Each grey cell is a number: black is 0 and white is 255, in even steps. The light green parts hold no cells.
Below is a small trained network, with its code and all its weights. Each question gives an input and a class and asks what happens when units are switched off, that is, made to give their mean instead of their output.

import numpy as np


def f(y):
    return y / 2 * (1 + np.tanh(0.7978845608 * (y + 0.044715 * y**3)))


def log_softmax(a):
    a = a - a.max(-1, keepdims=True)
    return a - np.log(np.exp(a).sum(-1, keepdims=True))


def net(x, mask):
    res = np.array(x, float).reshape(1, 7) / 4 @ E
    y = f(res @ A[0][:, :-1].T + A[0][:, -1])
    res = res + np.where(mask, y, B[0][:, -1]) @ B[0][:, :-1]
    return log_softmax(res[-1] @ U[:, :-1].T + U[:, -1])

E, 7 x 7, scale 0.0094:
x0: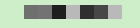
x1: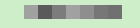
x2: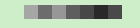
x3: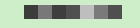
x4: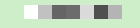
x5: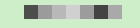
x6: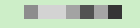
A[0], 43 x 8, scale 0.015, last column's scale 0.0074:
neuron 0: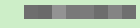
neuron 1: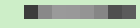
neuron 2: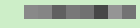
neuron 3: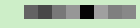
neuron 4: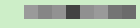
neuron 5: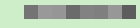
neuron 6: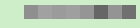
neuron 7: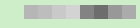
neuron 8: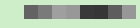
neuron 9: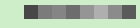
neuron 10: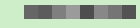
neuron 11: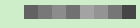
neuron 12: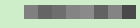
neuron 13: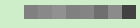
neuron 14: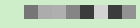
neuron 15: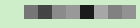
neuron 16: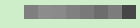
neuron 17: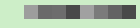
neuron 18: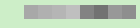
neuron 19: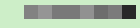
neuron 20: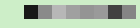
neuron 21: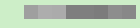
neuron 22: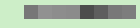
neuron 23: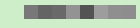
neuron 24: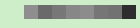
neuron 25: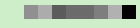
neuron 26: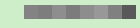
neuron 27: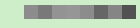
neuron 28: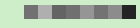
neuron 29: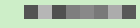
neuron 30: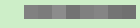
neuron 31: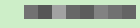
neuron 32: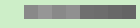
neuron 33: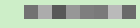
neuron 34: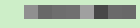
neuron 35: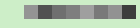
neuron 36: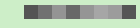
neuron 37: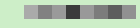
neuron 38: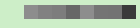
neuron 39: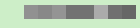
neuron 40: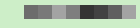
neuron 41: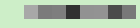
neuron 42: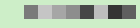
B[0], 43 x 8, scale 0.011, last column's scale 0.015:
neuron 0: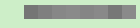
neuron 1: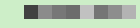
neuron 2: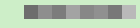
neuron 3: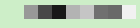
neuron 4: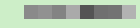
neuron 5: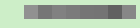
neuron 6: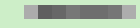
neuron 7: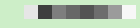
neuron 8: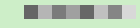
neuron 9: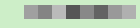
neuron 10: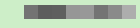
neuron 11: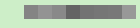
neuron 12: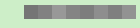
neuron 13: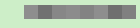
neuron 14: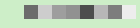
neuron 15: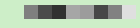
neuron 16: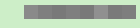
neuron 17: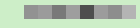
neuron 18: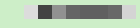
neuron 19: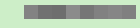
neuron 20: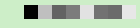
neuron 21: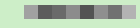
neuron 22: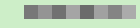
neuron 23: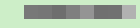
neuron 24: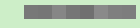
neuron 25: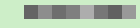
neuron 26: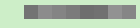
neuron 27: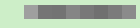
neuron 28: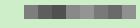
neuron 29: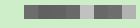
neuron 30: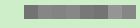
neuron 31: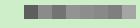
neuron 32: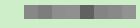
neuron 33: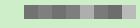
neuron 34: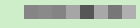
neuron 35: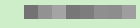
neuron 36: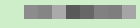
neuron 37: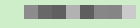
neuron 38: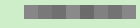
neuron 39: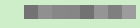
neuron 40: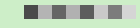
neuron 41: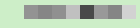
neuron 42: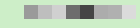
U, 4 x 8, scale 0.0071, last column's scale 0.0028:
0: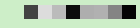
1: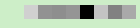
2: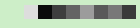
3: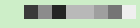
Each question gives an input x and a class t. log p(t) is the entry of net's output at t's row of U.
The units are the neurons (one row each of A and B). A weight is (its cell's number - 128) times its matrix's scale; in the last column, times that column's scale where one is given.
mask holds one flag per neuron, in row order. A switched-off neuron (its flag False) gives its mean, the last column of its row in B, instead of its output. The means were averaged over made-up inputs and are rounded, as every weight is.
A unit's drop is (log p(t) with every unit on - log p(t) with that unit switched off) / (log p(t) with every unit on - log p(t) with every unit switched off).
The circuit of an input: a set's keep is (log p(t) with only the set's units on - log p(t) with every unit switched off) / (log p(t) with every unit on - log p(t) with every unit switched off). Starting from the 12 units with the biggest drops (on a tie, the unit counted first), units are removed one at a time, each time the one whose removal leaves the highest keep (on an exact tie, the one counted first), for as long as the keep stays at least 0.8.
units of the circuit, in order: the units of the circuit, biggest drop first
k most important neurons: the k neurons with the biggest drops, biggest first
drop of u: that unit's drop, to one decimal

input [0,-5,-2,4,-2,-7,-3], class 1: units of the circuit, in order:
(neuron 20)
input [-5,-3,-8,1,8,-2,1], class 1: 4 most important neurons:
(neuron 3; neuron 15; neuron 41; neuron 4)
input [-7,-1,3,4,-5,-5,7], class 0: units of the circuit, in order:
(neuron 20; neuron 42)
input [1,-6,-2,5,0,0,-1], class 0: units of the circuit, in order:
(neuron 3; neuron 15; neuron 7)
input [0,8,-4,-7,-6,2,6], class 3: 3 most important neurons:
(neuron 20; neuron 3; neuron 15)
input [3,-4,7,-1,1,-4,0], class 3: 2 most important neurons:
(neuron 7; neuron 42)
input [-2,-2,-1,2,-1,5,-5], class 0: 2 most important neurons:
(neuron 3; neuron 15)
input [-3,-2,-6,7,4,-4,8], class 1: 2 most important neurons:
(neuron 41; neuron 37)
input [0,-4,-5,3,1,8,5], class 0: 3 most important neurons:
(neuron 20; neuron 3; neuron 15)
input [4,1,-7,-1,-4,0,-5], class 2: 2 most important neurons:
(neuron 20; neuron 40)
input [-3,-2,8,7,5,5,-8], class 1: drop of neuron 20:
0.4
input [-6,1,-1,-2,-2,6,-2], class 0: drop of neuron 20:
0.3
